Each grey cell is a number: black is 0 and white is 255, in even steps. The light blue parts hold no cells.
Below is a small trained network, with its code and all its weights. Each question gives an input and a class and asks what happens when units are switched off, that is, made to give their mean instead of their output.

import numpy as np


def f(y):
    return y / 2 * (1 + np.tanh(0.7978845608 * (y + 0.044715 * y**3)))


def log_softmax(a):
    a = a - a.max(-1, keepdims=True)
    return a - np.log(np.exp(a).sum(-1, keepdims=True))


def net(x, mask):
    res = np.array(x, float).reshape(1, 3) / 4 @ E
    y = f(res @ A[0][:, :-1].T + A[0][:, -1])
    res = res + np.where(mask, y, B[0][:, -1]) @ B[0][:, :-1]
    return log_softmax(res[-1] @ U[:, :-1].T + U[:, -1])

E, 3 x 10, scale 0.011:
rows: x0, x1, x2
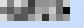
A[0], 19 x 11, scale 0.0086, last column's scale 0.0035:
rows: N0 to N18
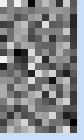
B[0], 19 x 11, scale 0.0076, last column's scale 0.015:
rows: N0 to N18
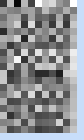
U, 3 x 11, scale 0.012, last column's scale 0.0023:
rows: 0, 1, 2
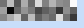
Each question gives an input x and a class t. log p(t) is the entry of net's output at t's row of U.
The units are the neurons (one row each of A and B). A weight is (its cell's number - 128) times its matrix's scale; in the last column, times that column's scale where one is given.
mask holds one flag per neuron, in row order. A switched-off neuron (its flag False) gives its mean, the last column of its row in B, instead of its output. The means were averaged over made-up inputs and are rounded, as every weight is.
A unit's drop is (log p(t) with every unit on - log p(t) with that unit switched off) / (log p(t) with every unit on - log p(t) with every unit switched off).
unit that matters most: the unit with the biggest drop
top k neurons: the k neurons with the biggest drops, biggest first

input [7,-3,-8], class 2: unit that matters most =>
N3
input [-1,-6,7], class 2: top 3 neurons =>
[N8; N13; N10]
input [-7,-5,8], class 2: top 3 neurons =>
[N8; N13; N0]
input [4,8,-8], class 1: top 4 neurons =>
[N10; N16; N8; N13]
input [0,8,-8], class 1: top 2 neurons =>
[N10; N16]
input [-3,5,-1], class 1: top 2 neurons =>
[N0; N10]
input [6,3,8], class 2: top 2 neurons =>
[N8; N13]
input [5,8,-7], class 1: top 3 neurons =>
[N10; N16; N8]
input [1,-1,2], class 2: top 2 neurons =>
[N7; N0]
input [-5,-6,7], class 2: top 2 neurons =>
[N8; N13]
